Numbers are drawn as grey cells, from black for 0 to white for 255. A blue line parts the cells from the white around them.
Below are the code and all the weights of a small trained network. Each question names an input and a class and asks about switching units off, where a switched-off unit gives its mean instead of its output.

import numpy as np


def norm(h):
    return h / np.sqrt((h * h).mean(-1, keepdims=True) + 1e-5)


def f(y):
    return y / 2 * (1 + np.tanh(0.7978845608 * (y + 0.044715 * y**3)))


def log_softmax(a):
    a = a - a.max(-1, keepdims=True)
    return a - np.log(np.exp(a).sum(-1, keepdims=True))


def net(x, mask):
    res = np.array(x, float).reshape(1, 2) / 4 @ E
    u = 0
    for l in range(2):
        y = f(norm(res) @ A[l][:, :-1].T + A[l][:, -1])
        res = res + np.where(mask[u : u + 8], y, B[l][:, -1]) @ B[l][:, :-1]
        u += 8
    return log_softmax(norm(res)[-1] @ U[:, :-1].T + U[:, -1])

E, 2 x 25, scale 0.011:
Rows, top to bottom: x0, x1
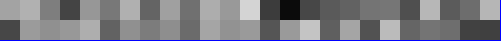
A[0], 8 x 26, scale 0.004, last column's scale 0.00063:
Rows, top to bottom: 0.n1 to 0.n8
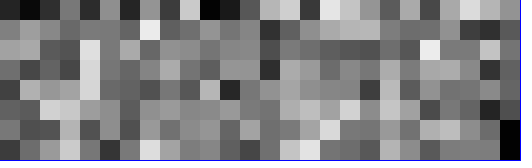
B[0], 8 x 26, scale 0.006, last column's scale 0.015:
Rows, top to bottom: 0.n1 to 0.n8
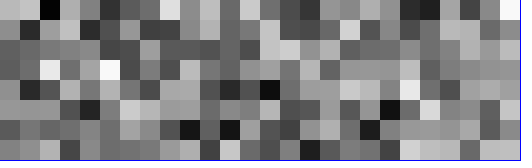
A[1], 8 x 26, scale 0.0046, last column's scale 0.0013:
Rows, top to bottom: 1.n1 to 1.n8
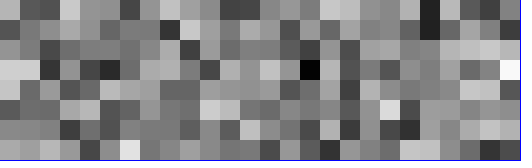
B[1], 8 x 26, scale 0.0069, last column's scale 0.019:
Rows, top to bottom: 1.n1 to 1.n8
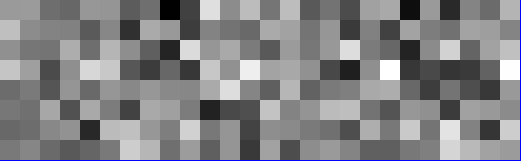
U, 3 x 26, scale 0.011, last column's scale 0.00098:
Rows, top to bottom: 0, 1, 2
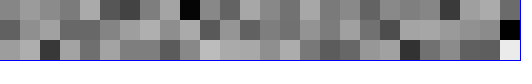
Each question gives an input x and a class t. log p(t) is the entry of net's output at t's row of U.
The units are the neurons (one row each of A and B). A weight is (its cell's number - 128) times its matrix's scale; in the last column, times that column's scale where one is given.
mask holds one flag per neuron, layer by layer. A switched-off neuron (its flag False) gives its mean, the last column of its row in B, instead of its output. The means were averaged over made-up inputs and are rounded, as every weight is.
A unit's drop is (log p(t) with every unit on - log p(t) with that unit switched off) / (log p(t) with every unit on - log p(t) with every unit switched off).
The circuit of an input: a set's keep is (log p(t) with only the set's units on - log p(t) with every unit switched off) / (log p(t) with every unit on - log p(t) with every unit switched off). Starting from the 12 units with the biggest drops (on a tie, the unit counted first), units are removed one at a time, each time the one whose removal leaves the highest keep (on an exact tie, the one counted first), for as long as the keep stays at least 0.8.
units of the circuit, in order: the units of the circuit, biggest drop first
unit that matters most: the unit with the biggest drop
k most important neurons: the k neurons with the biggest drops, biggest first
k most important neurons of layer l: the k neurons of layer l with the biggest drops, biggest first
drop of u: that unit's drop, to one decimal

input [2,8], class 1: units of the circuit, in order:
1.n4; 0.n1
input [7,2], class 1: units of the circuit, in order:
0.n1; 1.n4; 1.n1
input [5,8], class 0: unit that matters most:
1.n7
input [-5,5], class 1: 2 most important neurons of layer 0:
0.n1; 0.n8
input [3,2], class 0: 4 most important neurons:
0.n6; 0.n8; 0.n1; 1.n7
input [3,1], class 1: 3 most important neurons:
0.n1; 1.n4; 0.n6
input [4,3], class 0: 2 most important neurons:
0.n6; 0.n1
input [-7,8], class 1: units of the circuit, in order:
0.n1; 1.n4
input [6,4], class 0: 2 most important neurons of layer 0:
0.n6; 0.n8
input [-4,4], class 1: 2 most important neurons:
0.n1; 0.n8
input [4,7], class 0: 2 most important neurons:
1.n7; 0.n8
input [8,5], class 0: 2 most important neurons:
0.n6; 0.n8
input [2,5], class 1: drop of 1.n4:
0.7
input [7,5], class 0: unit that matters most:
0.n6
